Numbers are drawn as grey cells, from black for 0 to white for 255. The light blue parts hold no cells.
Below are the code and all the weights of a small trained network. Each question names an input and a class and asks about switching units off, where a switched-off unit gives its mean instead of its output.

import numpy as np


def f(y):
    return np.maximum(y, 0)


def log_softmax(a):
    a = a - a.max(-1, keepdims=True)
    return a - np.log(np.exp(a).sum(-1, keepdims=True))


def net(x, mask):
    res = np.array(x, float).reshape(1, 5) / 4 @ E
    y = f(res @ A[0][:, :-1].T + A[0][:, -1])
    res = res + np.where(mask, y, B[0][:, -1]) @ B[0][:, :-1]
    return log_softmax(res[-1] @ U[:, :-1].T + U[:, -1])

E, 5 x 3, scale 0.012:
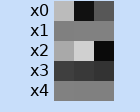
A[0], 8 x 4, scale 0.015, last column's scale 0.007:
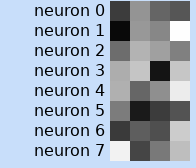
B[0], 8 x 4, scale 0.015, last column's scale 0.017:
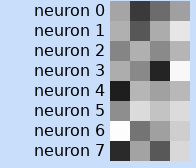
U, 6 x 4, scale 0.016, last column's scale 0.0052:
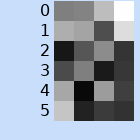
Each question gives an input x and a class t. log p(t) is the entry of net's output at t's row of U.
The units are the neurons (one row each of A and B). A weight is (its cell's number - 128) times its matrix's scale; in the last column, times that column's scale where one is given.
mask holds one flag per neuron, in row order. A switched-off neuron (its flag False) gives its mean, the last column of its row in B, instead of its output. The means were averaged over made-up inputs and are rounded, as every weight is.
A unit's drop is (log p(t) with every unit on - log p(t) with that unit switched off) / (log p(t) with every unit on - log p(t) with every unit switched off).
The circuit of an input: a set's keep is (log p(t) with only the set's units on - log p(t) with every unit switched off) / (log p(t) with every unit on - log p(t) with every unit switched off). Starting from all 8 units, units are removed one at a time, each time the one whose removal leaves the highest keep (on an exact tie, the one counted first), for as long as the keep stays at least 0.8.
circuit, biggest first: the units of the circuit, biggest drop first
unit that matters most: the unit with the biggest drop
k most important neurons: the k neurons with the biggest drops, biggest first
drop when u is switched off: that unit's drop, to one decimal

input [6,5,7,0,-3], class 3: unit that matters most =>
neuron 7
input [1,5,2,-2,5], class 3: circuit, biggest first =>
neuron 6; neuron 5
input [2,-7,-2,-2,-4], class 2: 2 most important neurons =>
neuron 3; neuron 6
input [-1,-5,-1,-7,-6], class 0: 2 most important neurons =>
neuron 3; neuron 7
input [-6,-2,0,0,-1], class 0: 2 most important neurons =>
neuron 3; neuron 2
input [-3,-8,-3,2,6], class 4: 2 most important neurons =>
neuron 5; neuron 3
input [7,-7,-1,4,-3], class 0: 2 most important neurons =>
neuron 5; neuron 3
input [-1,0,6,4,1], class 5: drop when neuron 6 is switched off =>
0.0
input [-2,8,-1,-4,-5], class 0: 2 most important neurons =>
neuron 3; neuron 7
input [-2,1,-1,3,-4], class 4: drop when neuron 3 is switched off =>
0.3
